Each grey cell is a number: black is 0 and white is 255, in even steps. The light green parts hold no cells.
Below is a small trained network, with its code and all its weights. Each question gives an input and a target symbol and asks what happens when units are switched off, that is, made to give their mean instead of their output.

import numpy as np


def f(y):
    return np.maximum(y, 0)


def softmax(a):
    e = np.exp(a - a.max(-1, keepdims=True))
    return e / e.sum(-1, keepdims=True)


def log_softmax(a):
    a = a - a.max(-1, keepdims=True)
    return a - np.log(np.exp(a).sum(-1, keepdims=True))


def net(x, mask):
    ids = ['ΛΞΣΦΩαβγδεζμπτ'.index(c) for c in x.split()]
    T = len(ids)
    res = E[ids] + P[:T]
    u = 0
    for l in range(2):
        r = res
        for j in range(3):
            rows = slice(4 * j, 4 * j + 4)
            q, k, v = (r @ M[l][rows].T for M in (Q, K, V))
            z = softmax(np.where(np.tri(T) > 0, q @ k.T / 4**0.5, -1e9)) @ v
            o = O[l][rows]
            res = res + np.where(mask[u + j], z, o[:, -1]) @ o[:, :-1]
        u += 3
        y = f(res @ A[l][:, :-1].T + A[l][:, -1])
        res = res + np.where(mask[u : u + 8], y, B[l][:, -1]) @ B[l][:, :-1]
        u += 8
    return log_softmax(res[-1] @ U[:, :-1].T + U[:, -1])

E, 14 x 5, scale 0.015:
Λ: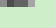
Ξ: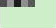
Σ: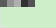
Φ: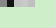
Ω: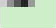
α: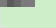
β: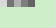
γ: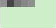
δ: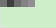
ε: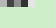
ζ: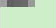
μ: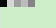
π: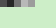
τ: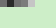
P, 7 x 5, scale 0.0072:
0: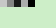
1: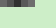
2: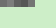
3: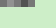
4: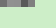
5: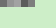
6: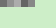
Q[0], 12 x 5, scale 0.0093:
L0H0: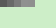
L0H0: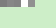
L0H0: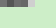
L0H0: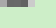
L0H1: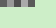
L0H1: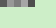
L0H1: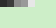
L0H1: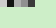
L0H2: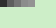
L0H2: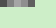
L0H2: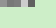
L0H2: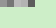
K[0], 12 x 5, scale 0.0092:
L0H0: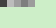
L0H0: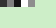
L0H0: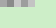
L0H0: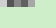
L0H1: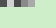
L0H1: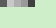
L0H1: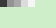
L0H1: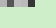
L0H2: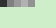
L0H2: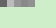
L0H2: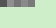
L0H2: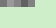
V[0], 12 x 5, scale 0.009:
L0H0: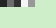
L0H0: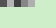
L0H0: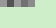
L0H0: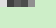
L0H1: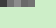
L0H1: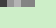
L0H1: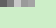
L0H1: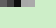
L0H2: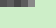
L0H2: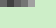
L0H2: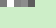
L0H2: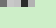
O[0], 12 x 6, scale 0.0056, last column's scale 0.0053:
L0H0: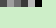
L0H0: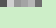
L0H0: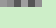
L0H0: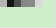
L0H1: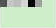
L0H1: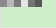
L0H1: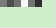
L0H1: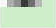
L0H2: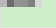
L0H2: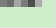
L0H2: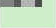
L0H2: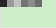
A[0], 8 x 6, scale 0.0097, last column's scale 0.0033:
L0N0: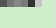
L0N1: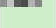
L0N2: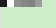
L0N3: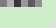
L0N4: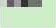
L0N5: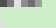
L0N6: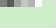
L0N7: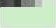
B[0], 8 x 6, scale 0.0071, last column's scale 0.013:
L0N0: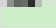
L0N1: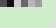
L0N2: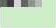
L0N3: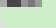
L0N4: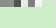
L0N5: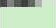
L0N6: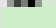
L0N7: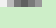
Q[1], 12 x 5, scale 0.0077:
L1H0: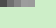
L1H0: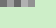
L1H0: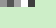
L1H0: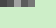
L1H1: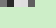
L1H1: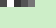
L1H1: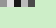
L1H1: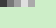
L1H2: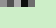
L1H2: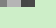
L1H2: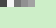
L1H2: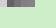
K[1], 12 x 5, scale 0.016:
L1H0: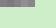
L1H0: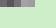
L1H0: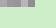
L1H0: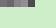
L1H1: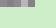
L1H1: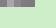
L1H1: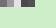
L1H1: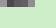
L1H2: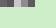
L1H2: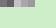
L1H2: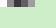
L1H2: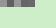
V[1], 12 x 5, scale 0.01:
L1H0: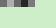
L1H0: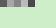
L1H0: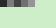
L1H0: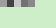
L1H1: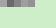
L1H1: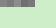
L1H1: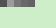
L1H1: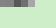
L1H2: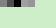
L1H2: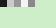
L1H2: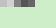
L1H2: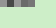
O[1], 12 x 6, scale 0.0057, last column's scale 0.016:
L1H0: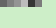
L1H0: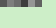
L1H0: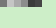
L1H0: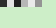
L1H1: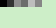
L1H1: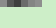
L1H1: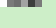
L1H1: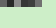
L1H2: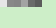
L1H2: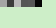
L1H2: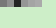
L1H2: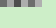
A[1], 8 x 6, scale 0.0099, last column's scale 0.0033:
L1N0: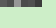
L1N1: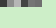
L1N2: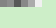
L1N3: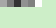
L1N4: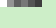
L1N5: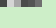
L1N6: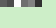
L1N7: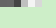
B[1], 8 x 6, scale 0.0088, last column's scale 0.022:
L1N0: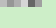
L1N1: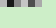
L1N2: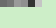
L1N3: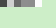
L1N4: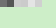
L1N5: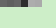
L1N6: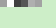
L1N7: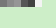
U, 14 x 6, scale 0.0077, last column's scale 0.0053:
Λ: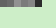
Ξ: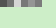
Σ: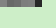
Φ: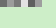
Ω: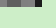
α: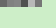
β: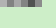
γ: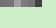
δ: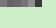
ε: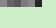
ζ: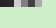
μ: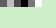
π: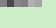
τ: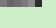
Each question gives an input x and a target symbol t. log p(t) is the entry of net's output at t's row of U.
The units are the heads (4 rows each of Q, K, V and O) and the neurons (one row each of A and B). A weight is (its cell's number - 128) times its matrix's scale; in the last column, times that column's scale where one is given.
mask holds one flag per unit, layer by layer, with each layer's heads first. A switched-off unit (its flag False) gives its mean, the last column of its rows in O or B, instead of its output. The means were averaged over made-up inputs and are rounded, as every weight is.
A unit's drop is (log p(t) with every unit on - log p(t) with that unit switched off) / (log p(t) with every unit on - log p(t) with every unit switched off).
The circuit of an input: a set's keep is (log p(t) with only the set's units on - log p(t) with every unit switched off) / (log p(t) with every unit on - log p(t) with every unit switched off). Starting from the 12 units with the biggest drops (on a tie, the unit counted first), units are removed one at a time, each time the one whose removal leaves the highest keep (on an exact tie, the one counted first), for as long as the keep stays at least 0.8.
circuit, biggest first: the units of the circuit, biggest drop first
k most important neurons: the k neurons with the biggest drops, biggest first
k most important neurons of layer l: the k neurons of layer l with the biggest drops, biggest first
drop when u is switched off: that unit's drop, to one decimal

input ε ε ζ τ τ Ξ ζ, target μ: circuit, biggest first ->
[L1H1 L1N4]
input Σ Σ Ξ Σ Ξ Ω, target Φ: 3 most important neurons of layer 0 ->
[L0N2 L0N4 L0N5]
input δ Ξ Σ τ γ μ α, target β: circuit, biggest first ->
[L1H2 L0H1 L1N6]
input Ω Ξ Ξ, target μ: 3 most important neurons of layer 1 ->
[L1N4 L1N1 L1N0]
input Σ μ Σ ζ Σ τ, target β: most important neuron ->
[L0N4]
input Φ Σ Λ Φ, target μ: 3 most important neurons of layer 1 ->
[L1N4 L1N7 L1N1]
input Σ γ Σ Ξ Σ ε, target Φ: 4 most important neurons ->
[L0N6 L0N2 L0N1 L0N4]
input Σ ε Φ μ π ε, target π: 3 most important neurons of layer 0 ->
[L0N4 L0N1 L0N6]
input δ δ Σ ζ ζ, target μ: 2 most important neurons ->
[L0N0 L0N6]
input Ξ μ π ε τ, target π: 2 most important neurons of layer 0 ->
[L0N6 L0N5]
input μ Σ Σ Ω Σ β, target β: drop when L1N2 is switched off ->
0.0
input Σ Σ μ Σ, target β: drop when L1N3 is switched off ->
0.1
